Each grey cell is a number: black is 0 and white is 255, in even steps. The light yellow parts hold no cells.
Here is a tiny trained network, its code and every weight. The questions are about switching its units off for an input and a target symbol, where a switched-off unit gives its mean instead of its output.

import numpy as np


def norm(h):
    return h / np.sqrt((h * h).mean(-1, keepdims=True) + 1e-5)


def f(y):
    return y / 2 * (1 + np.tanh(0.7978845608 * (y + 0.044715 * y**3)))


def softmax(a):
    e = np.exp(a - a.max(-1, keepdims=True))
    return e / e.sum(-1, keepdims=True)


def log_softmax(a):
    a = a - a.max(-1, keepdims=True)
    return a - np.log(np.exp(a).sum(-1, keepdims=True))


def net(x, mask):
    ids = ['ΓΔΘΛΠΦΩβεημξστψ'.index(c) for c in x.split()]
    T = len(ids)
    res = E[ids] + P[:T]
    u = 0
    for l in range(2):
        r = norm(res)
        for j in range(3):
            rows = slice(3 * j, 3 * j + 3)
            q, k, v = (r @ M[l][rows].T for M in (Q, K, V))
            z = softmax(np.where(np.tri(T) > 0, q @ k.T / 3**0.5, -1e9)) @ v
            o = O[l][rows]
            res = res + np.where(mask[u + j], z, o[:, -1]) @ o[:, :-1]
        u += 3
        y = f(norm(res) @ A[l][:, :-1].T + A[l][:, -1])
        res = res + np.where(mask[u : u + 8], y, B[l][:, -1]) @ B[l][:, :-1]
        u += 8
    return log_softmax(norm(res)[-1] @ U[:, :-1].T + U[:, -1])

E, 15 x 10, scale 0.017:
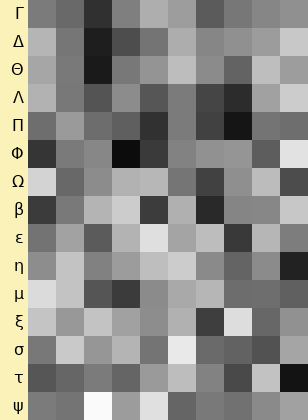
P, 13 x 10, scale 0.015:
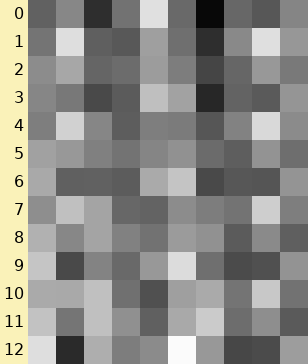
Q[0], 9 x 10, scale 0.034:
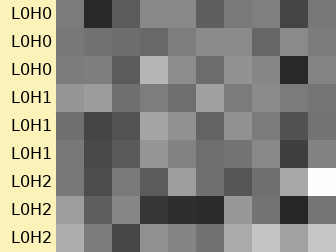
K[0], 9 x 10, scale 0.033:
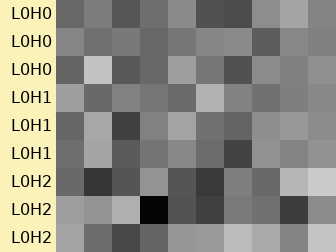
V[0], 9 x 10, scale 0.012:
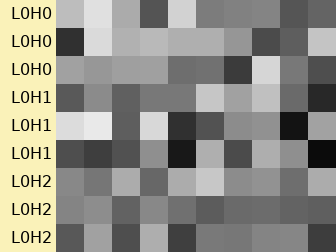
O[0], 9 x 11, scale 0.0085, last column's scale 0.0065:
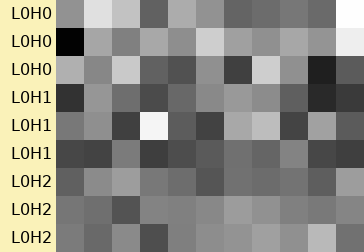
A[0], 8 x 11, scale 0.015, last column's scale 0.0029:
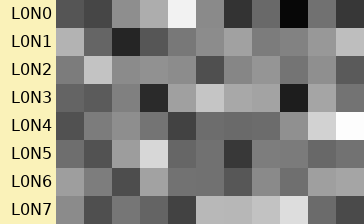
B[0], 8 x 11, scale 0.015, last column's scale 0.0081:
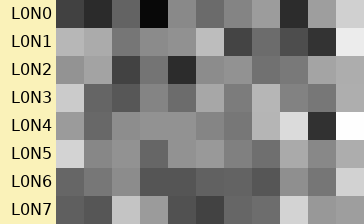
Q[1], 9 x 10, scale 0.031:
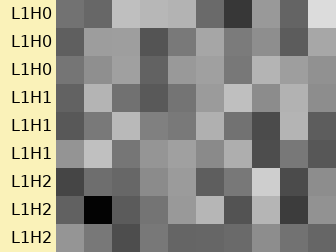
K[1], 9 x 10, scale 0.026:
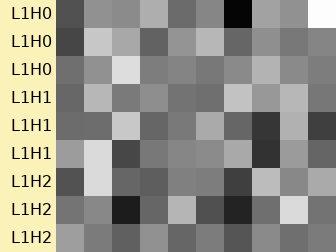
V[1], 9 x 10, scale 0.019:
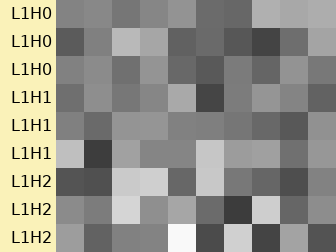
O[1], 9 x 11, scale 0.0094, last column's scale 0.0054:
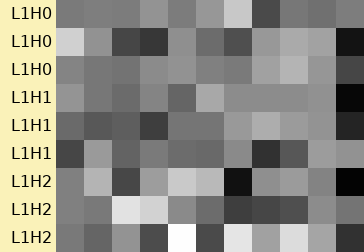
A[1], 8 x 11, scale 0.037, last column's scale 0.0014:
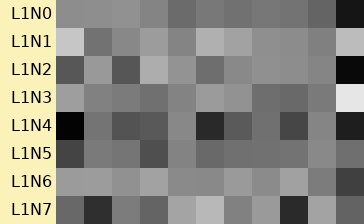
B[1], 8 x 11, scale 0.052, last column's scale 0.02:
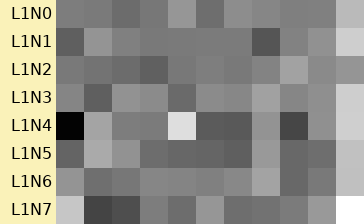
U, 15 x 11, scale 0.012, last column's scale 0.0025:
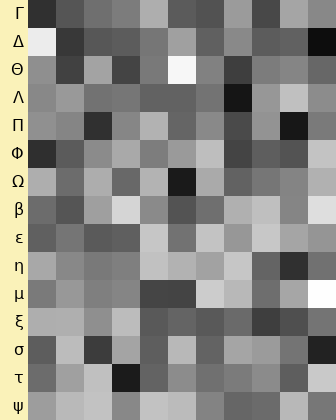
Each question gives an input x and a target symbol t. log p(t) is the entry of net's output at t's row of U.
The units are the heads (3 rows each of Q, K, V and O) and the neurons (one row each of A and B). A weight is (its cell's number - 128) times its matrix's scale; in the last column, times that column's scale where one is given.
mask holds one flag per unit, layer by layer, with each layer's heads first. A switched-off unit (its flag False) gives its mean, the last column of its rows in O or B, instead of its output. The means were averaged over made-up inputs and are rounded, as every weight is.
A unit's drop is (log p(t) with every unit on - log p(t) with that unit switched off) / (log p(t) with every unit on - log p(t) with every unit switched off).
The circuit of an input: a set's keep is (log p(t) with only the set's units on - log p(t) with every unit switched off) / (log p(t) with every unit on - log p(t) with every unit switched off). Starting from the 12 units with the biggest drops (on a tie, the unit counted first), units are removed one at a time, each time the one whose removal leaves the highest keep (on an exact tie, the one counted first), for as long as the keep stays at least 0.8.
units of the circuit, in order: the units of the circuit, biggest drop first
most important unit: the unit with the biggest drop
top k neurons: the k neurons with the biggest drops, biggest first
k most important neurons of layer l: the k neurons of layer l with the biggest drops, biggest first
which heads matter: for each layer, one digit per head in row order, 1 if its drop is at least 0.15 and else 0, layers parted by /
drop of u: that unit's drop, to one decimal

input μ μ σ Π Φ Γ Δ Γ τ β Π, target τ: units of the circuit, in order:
[L1N7, L1N4]
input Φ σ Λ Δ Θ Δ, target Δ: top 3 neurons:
[L1N4, L0N1, L0N6]
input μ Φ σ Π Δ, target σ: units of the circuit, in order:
[L1N7, L1H2, L0H0, L1N4]
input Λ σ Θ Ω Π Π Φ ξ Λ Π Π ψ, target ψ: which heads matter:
000 / 000
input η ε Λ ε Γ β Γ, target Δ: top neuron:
[L1N7]
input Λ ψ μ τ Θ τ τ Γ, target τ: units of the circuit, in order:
[L1N7, L1N4]
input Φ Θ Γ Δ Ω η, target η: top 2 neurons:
[L1N7, L1N4]
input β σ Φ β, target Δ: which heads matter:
100 / 000
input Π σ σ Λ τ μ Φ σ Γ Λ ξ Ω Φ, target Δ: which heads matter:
001 / 000
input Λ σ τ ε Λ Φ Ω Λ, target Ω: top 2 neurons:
[L1N7, L1N4]
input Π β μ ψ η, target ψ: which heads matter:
010 / 000
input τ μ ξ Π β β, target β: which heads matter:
100 / 000
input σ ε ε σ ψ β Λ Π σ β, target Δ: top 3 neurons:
[L0N0, L0N4, L0N5]
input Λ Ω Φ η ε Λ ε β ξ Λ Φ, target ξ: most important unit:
L1H2
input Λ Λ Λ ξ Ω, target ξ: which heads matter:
000 / 001
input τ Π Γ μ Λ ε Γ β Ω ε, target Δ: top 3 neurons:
[L1N7, L0N0, L0N4]
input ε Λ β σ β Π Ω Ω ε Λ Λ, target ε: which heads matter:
000 / 001
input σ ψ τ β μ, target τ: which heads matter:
010 / 000
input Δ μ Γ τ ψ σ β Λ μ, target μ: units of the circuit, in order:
[L1N7, L1N4, L0H1]
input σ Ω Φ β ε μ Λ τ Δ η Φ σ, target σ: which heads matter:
000 / 001
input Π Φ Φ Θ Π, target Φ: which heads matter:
000 / 100
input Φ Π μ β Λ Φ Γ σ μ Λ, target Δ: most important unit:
L1N4
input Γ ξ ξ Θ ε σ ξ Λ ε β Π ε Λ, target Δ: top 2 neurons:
[L0N1, L1N4]
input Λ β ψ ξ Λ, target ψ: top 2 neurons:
[L1N7, L1N4]
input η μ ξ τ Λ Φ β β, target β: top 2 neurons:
[L1N7, L1N4]
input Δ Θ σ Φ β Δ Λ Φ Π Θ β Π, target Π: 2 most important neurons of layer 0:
[L0N1, L0N4]
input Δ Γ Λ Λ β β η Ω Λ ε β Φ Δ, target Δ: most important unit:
L0H2
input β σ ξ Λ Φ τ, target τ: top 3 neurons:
[L0N0, L1N7, L1N4]
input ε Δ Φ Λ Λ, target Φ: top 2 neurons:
[L0N4, L1N7]
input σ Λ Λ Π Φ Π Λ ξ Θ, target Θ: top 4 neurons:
[L0N1, L1N4, L0N0, L1N5]
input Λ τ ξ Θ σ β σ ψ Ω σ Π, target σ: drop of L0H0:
0.2
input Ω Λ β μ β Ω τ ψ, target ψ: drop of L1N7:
0.2
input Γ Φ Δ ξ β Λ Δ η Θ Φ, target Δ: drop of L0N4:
-0.1
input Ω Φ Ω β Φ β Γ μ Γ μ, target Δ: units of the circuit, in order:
[L1N4]
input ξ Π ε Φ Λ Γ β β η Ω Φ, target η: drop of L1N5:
0.1
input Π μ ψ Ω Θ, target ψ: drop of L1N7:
0.2
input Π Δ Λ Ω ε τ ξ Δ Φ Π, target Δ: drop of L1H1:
0.1
